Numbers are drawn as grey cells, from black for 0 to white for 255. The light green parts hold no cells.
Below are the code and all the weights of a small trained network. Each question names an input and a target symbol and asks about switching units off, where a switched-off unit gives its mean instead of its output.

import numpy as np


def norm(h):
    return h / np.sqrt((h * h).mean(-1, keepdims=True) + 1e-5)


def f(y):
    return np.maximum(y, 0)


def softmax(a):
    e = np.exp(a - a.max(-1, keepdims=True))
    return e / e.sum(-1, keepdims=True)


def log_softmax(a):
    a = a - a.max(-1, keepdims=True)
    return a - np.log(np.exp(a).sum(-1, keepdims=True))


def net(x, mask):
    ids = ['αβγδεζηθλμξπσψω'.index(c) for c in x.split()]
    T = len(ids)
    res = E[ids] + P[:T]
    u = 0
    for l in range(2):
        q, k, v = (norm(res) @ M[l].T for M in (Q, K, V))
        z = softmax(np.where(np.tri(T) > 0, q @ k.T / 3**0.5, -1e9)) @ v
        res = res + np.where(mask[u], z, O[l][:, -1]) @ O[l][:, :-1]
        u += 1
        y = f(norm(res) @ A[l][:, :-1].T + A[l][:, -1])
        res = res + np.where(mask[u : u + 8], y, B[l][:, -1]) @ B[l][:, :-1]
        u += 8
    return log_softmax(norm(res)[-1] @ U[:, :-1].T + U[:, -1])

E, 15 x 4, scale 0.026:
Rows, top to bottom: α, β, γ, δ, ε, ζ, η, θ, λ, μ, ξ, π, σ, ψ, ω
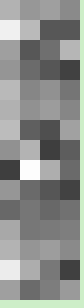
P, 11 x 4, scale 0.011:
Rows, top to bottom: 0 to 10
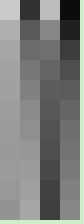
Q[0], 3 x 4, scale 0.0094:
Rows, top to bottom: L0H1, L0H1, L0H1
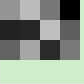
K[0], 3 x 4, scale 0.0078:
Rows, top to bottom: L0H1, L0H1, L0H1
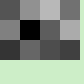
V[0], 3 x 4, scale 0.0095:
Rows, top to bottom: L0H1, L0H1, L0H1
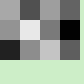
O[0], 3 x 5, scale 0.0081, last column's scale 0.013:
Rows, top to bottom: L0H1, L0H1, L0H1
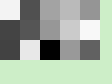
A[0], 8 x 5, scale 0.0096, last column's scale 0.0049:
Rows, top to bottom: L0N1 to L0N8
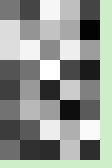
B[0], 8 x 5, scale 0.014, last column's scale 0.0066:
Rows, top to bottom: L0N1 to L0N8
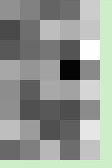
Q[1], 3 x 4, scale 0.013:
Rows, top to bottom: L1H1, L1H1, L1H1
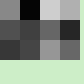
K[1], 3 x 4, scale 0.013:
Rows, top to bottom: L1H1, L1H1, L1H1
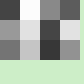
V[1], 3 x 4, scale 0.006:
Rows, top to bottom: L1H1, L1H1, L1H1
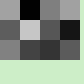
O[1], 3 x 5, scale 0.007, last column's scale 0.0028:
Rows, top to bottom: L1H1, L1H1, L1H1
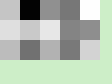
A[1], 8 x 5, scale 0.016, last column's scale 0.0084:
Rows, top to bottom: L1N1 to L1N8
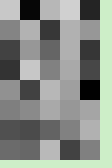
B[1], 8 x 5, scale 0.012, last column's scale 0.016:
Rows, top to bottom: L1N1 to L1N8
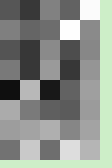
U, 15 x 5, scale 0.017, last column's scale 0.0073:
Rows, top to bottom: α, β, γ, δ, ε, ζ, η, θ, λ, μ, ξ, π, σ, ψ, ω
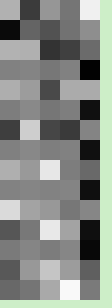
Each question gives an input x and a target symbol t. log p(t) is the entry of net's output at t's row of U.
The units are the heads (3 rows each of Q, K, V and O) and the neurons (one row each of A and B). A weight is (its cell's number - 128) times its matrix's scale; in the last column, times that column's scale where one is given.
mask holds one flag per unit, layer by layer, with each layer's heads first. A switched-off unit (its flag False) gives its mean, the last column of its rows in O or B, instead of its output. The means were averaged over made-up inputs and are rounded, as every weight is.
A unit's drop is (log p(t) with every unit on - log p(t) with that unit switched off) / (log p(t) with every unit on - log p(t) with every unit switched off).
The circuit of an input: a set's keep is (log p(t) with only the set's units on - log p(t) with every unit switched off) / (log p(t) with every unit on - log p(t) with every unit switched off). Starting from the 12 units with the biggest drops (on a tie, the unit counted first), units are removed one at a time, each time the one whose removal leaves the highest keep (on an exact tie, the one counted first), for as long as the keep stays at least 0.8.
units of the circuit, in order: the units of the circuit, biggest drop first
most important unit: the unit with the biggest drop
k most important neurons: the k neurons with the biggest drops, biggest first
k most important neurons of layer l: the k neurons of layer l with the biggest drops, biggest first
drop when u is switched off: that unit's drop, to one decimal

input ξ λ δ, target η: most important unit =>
L1H1
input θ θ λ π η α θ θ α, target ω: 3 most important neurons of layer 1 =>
[L1N8, L1N5, L1N6]
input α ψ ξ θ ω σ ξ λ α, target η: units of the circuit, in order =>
[L1H1, L0N3, L1N1]
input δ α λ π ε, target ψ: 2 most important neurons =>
[L0N3, L1N1]
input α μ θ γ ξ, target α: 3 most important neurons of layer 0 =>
[L0N7, L0N2, L0N5]
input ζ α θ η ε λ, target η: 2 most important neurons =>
[L1N1, L0N7]
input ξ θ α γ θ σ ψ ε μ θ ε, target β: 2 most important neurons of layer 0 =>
[L0N2, L0N5]
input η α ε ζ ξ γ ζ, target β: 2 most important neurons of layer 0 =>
[L0N2, L0N3]
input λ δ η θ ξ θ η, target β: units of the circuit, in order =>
[L0N8, L1N5]
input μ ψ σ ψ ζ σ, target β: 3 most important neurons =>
[L0N2, L1N5, L1N1]
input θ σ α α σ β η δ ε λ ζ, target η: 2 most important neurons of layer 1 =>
[L1N1, L1N7]
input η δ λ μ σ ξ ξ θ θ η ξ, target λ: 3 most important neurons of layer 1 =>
[L1N1, L1N5, L1N6]
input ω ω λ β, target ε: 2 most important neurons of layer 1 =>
[L1N1, L1N2]
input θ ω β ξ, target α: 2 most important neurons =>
[L0N7, L1N5]
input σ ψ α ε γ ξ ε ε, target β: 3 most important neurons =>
[L0N2, L1N5, L1N1]
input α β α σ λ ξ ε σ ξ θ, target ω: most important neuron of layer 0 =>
[L0N5]
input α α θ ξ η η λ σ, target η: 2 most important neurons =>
[L0N3, L1N1]
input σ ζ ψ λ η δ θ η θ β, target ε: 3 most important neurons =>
[L1N1, L1N2, L1N7]
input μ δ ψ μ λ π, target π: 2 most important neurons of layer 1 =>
[L1N1, L1N4]
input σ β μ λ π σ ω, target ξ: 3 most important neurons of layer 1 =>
[L1N1, L1N5, L1N8]
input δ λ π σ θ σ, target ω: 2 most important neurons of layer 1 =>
[L1N8, L1N5]
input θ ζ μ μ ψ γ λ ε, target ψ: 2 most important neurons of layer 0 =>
[L0N3, L0N5]
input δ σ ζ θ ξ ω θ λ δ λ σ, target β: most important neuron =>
[L0N5]
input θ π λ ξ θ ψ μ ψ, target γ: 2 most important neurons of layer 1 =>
[L1N1, L1N5]
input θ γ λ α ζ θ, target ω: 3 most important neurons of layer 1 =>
[L1N2, L1N1, L1N7]
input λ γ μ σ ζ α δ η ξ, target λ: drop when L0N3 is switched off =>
0.1
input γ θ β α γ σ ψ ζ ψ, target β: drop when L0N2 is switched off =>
0.7
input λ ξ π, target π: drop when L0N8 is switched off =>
0.7
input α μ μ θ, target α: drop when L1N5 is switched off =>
0.3
